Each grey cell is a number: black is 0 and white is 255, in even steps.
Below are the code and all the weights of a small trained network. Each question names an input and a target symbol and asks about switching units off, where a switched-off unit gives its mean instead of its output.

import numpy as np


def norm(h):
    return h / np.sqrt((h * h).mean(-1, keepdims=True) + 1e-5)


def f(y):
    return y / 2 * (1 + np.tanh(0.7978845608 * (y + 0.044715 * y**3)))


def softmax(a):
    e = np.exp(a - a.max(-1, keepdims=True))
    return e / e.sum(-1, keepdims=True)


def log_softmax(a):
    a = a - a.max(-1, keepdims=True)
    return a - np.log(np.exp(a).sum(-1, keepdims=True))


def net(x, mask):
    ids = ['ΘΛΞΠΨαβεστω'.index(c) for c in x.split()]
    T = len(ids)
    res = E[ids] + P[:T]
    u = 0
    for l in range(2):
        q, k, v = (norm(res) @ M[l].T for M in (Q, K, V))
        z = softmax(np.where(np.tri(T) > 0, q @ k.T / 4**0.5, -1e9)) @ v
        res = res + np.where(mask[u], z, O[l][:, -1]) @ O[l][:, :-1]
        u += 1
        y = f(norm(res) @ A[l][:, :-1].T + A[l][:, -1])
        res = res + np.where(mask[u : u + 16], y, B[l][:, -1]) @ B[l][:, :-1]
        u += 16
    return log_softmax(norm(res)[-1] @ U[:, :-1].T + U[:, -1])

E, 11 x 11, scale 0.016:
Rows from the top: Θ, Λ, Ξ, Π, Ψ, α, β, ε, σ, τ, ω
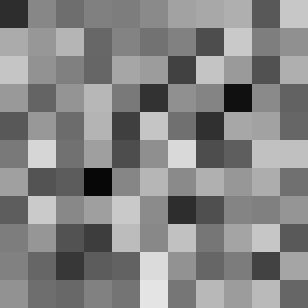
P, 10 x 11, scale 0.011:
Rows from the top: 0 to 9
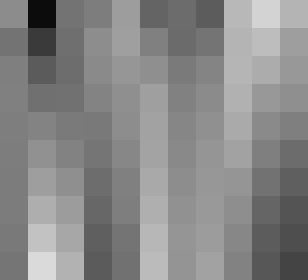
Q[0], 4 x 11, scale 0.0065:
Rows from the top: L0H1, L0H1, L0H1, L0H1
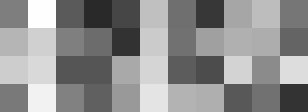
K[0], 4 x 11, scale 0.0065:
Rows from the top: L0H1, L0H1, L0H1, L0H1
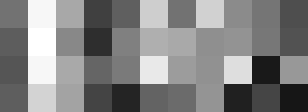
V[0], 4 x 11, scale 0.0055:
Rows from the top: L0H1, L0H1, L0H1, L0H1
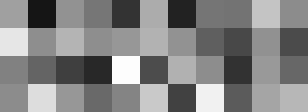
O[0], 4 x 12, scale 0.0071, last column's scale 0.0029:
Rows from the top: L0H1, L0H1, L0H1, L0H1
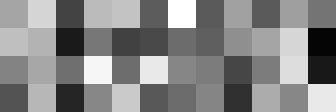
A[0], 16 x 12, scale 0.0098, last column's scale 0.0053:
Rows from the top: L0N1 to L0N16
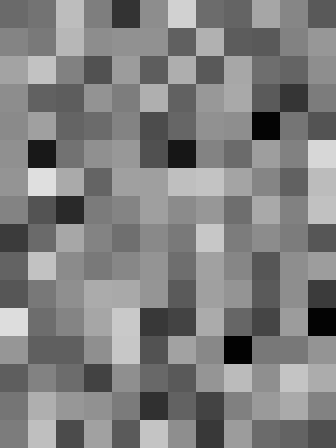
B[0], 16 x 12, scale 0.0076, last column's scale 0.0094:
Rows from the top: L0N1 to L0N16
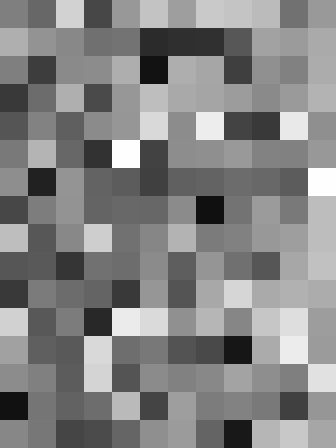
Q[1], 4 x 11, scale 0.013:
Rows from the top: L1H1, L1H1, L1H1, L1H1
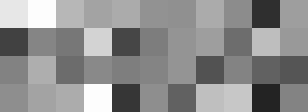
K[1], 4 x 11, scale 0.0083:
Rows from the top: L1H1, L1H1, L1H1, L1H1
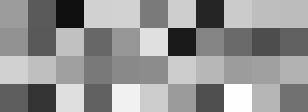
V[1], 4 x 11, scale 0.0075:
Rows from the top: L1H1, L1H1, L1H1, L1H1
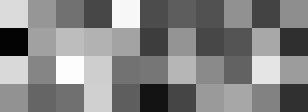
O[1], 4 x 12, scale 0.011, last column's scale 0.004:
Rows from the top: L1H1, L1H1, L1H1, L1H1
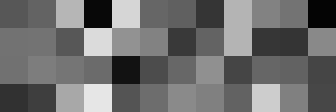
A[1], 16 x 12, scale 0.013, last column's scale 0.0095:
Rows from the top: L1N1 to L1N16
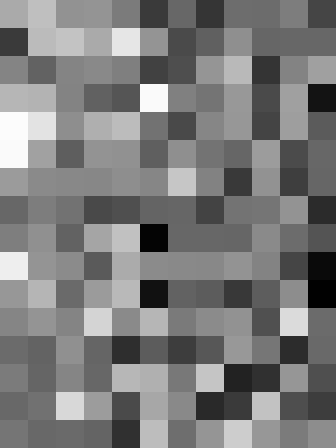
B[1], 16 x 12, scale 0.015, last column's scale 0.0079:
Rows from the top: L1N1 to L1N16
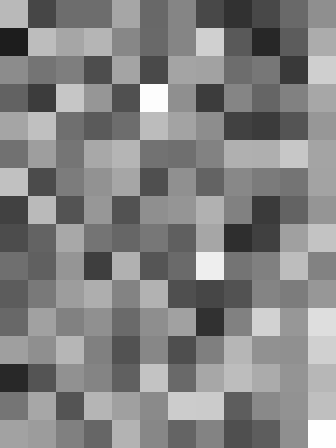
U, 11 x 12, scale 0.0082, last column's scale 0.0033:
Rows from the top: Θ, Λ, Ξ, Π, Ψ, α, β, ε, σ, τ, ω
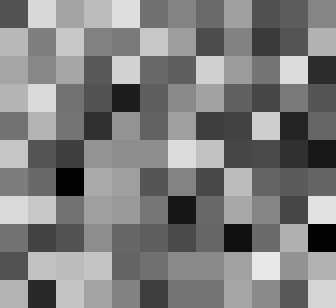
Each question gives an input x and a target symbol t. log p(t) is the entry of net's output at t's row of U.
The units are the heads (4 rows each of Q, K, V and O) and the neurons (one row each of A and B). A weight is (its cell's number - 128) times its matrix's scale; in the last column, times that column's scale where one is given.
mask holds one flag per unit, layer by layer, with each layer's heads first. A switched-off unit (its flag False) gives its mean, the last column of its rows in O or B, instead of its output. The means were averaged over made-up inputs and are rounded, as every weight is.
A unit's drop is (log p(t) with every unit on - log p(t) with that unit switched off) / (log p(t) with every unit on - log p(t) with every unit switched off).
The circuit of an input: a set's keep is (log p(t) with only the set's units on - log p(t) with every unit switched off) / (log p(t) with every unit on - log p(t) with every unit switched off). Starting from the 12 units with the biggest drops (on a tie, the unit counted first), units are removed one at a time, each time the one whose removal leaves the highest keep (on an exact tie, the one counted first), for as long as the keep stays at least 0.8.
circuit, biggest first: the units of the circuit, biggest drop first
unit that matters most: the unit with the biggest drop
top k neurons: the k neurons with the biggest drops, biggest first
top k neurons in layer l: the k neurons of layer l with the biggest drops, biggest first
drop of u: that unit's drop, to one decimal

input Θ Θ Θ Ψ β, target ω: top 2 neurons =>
[L0N7, L0N9]
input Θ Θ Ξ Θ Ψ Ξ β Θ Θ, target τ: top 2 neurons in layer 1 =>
[L1N12, L1N9]
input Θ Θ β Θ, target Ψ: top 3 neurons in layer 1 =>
[L1N12, L1N3, L1N16]
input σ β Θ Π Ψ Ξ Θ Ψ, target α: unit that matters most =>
L0N12
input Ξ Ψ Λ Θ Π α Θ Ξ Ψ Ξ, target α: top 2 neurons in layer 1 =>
[L1N5, L1N3]
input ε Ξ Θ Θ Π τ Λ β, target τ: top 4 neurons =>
[L0N8, L1N13, L1N15, L0N12]
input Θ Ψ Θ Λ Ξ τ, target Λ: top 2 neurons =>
[L0N12, L1N4]
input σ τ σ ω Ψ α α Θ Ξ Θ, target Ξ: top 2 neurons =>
[L0N9, L1N12]
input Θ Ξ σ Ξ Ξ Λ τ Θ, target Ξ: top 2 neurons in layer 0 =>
[L0N9, L0N16]
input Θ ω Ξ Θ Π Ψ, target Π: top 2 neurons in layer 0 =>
[L0N9, L0N13]
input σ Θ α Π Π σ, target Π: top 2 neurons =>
[L0N13, L0N8]
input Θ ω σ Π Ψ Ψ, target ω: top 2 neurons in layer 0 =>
[L0N3, L0N12]
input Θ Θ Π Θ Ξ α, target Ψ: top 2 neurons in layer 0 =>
[L0N2, L0N1]
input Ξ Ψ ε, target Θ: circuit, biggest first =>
[L1N2]
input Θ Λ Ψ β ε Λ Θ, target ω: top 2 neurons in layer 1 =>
[L1N13, L1N3]
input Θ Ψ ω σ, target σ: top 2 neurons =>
[L1N9, L0N16]
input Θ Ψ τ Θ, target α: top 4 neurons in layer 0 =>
[L0N9, L0N14, L0N10, L0N12]
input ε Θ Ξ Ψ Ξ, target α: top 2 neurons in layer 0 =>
[L0N12, L0N16]
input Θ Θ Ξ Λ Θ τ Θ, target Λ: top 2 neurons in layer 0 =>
[L0N9, L0N14]
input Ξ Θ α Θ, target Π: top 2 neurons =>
[L0N9, L0N1]
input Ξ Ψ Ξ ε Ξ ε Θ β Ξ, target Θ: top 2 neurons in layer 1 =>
[L1N2, L1N5]
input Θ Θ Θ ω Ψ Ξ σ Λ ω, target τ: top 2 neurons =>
[L0N8, L0N12]
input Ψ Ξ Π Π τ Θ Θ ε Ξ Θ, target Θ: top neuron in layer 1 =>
[L1N2]
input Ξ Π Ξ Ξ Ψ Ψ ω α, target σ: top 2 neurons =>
[L0N12, L1N9]
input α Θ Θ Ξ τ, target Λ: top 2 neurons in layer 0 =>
[L0N12, L0N16]
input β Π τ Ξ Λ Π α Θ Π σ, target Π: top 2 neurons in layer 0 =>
[L0N8, L0N9]
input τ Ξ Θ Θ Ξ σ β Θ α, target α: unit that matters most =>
L0N1
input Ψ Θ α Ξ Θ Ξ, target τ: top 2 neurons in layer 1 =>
[L1N12, L1N14]
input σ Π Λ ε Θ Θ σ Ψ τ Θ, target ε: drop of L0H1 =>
0.8
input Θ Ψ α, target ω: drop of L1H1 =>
0.3
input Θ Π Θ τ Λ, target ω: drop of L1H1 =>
0.1
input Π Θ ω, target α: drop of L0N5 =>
0.0
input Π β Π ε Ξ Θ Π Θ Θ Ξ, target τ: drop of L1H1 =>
0.7
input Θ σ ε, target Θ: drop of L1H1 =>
0.2
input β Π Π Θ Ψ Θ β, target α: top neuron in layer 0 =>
[L0N8]
